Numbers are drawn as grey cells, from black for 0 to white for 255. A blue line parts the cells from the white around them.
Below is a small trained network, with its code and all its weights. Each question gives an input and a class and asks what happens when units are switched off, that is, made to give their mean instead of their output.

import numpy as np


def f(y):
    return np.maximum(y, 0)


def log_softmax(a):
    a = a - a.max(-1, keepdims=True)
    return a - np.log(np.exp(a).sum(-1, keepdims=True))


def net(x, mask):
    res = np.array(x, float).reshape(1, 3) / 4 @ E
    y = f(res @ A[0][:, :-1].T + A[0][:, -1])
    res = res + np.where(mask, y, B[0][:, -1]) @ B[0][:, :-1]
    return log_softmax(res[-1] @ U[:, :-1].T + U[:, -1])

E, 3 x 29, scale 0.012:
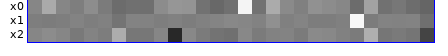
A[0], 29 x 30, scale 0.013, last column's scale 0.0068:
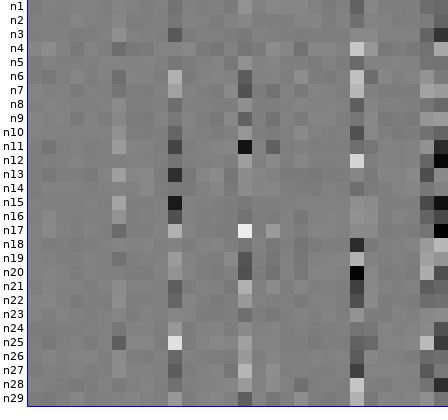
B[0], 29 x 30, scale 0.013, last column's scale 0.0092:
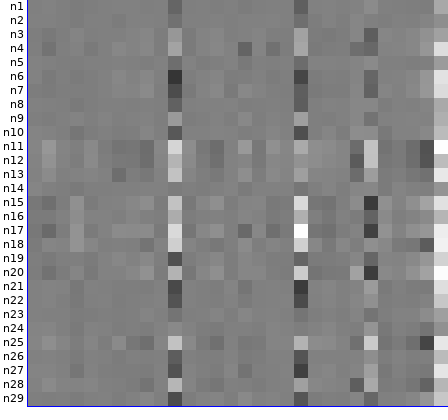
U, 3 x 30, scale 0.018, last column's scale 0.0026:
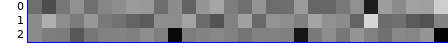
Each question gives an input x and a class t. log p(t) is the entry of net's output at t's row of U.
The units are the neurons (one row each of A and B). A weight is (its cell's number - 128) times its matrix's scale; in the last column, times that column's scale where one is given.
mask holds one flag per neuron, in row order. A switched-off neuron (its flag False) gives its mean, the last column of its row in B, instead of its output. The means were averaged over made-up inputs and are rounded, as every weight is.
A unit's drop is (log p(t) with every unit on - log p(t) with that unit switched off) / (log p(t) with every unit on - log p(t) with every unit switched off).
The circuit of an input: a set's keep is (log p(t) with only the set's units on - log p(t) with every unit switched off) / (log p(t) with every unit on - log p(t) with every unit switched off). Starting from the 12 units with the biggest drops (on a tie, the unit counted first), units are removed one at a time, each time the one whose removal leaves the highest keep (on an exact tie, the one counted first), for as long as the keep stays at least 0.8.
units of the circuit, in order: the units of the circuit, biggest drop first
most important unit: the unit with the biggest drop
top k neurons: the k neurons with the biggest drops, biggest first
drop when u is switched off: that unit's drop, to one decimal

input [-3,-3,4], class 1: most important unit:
n11
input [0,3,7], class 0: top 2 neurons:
(n15, n11)
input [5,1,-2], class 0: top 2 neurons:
(n17, n11)
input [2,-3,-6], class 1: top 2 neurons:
(n25, n15)
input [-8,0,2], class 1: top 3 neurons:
(n11, n17, n20)
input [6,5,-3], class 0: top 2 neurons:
(n17, n11)
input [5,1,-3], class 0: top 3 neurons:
(n17, n11, n12)
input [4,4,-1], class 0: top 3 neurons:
(n17, n11, n25)
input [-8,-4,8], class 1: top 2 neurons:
(n11, n13)
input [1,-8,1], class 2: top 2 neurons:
(n11, n17)
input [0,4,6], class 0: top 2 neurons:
(n15, n11)
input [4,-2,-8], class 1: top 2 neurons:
(n25, n15)
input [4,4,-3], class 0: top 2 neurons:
(n17, n11)
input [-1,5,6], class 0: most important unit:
n15
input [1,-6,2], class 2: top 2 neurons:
(n11, n25)
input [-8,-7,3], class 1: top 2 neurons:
(n11, n17)
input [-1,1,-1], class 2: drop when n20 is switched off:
0.3
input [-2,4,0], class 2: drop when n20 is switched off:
0.2
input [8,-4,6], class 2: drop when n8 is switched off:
0.0
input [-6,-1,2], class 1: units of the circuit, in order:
(n11)
